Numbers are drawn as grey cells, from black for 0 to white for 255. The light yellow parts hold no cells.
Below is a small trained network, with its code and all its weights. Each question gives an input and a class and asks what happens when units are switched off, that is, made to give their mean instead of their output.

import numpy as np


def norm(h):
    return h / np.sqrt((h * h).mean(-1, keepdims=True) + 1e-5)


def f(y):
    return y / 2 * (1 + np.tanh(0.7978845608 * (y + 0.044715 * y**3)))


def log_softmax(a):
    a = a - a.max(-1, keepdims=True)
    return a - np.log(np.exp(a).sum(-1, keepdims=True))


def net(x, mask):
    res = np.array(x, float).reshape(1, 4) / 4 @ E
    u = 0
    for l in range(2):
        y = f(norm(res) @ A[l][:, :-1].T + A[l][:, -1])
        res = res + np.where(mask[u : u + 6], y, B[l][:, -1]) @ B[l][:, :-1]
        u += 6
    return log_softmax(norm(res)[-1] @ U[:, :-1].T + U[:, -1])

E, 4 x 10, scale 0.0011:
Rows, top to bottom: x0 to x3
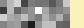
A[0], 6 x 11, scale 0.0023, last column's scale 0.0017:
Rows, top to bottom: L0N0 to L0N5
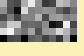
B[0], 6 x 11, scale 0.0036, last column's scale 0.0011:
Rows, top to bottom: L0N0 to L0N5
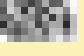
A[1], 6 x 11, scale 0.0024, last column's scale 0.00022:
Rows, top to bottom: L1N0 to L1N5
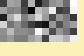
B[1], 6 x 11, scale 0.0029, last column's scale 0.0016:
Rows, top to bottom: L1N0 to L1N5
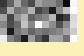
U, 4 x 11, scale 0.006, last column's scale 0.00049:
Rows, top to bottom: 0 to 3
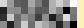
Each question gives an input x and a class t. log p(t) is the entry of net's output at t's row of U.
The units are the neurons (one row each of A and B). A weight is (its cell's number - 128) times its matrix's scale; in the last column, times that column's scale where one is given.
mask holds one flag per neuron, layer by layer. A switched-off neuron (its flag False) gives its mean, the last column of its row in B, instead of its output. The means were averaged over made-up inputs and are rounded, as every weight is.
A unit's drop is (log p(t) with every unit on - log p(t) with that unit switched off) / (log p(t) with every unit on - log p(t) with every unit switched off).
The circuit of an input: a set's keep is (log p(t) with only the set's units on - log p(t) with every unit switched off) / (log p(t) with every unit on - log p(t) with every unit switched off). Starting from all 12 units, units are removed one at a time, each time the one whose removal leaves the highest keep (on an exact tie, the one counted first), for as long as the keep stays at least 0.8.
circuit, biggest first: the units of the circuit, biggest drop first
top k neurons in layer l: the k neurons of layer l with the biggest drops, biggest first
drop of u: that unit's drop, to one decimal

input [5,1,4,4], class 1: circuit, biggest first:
L0N3
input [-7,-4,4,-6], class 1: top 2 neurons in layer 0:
L0N1, L0N5
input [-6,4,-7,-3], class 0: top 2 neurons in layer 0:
L0N5, L0N3
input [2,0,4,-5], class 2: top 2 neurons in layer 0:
L0N0, L0N5
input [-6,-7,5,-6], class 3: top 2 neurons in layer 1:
L1N3, L1N1
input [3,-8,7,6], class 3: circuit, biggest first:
L1N3, L0N1
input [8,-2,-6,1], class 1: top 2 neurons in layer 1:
L1N0, L1N4
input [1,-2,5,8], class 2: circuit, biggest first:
L1N1, L0N5
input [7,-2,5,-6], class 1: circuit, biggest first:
L0N3, L1N0
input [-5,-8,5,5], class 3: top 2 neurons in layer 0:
L0N5, L0N3
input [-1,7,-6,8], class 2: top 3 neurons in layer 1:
L1N1, L1N3, L1N0
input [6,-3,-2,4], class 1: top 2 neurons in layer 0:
L0N3, L0N0
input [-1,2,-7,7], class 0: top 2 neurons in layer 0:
L0N5, L0N0
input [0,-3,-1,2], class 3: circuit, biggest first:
L1N3
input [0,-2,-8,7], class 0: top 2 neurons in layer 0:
L0N5, L0N0
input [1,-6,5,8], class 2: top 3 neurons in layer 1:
L1N1, L1N2, L1N5
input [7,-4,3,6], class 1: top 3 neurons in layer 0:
L0N3, L0N5, L0N0
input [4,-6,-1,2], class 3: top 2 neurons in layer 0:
L0N1, L0N2
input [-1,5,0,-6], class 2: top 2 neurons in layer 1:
L1N3, L1N0
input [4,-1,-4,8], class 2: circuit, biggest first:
L1N1
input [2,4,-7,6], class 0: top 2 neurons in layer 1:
L1N5, L1N4
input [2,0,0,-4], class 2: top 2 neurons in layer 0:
L0N0, L0N1
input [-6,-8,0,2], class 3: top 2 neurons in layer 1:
L1N3, L1N5
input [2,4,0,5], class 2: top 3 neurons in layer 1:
L1N1, L1N3, L1N0
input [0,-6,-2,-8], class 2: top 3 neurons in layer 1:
L1N2, L1N4, L1N5
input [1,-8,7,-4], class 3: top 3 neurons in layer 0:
L0N5, L0N1, L0N0
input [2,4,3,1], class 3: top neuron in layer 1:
L1N2
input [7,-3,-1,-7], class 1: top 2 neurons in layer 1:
L1N0, L1N1
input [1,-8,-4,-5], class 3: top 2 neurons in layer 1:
L1N3, L1N1
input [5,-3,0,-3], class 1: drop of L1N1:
0.0
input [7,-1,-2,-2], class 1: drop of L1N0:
0.1
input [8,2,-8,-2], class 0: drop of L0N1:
0.2
